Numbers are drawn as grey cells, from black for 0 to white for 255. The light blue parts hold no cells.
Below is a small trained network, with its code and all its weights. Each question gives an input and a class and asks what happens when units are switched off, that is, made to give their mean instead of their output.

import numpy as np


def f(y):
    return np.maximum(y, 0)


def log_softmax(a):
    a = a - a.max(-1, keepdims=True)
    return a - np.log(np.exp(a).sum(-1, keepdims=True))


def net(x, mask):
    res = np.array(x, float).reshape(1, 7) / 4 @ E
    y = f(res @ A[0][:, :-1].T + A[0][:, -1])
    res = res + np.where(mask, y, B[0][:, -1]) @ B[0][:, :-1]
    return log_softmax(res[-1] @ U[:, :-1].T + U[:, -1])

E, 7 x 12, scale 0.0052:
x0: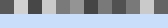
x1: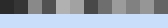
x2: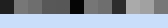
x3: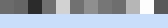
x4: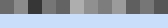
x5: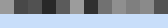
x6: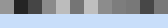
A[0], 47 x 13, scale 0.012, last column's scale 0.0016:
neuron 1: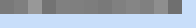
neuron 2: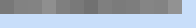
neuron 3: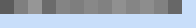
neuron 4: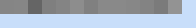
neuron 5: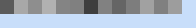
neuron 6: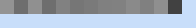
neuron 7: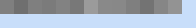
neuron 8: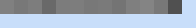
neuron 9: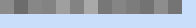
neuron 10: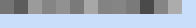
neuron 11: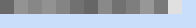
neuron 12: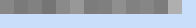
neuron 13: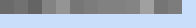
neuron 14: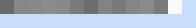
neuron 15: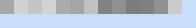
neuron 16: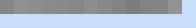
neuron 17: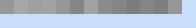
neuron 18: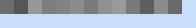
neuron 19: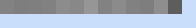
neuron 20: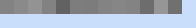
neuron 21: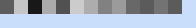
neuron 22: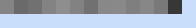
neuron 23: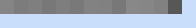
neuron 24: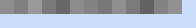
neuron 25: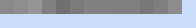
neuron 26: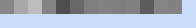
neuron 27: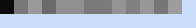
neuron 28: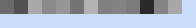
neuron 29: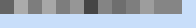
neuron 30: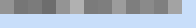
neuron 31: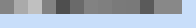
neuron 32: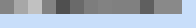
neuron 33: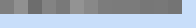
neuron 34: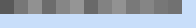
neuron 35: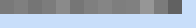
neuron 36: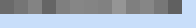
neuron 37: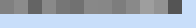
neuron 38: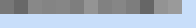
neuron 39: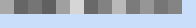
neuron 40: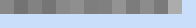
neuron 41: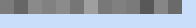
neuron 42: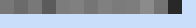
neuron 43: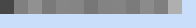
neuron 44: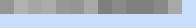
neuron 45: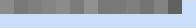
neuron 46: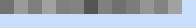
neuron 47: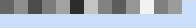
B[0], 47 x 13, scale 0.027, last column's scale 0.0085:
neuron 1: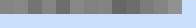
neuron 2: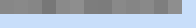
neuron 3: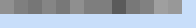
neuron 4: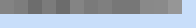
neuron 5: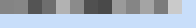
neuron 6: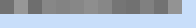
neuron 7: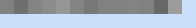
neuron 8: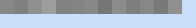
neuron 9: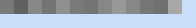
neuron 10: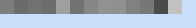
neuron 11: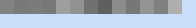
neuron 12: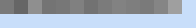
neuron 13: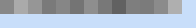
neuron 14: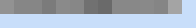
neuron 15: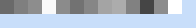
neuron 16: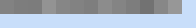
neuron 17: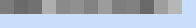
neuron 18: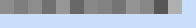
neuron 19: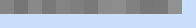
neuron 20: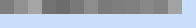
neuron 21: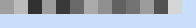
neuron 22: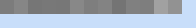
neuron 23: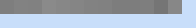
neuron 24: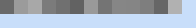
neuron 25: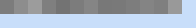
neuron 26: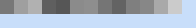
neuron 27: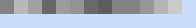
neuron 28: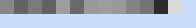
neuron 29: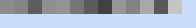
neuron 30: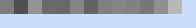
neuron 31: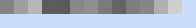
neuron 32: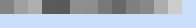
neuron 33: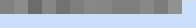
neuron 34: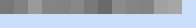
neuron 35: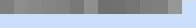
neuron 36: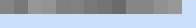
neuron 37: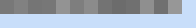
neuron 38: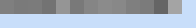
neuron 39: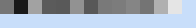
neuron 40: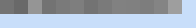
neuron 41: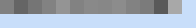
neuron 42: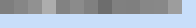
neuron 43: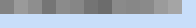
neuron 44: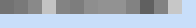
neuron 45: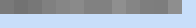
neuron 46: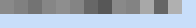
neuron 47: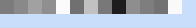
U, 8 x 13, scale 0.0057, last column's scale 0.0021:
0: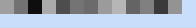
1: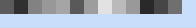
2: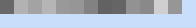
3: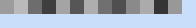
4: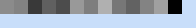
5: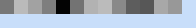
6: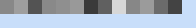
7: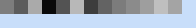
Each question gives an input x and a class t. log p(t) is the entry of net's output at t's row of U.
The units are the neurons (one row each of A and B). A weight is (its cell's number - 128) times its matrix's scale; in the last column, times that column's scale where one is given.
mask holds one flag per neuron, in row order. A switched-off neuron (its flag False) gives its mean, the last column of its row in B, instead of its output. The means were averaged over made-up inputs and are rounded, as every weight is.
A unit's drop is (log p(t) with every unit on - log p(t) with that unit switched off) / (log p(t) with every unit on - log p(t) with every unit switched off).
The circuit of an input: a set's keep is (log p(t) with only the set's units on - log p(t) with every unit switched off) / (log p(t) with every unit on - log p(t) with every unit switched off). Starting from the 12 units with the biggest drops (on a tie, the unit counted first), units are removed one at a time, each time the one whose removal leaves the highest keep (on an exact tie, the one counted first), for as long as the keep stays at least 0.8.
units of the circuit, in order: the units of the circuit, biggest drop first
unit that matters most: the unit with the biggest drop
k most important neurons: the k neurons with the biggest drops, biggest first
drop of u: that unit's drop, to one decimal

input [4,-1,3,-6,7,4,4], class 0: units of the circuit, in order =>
neuron 47; neuron 21
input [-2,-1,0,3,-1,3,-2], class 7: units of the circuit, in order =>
neuron 15; neuron 21
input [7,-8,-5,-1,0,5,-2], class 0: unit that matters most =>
neuron 21
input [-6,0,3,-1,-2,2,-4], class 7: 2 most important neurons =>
neuron 15; neuron 21
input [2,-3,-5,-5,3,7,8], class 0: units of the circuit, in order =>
neuron 21; neuron 47
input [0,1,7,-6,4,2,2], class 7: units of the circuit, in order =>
neuron 15; neuron 47
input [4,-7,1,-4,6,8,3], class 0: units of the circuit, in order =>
neuron 47; neuron 21
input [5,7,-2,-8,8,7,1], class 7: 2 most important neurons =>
neuron 39; neuron 15
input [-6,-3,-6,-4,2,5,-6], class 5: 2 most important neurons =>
neuron 5; neuron 24
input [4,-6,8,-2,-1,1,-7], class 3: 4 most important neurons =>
neuron 47; neuron 39; neuron 15; neuron 29
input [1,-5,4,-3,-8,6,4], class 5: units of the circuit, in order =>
neuron 47; neuron 5
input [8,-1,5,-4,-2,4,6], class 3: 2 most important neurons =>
neuron 15; neuron 39
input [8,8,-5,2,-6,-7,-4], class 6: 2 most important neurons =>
neuron 5; neuron 29
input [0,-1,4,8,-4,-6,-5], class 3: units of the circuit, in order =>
neuron 47
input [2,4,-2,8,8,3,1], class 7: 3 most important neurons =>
neuron 39; neuron 15; neuron 30
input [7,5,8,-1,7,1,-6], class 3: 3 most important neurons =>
neuron 47; neuron 15; neuron 39
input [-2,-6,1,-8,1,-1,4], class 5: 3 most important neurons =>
neuron 31; neuron 26; neuron 32
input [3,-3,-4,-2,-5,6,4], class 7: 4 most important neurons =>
neuron 15; neuron 28; neuron 47; neuron 21
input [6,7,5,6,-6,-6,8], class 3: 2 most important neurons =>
neuron 47; neuron 15
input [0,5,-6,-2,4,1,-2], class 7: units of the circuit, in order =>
neuron 39
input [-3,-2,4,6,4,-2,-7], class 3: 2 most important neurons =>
neuron 15; neuron 47
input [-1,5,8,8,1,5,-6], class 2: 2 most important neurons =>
neuron 27; neuron 28
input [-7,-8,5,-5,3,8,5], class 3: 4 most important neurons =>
neuron 15; neuron 39; neuron 44; neuron 17
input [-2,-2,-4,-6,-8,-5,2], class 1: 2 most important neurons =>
neuron 28; neuron 15
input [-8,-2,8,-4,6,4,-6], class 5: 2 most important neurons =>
neuron 39; neuron 5
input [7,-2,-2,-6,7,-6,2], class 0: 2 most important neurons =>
neuron 21; neuron 29
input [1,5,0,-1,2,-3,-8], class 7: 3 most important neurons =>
neuron 47; neuron 15; neuron 21
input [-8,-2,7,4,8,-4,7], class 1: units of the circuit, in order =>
neuron 28
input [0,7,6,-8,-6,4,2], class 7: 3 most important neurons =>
neuron 47; neuron 15; neuron 21
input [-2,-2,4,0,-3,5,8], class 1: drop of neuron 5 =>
0.1
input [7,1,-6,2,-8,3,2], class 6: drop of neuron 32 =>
0.1
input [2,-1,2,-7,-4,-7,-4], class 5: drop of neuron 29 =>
-0.1
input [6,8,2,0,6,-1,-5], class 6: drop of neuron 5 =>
0.2
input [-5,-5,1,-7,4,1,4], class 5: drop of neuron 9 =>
-0.1
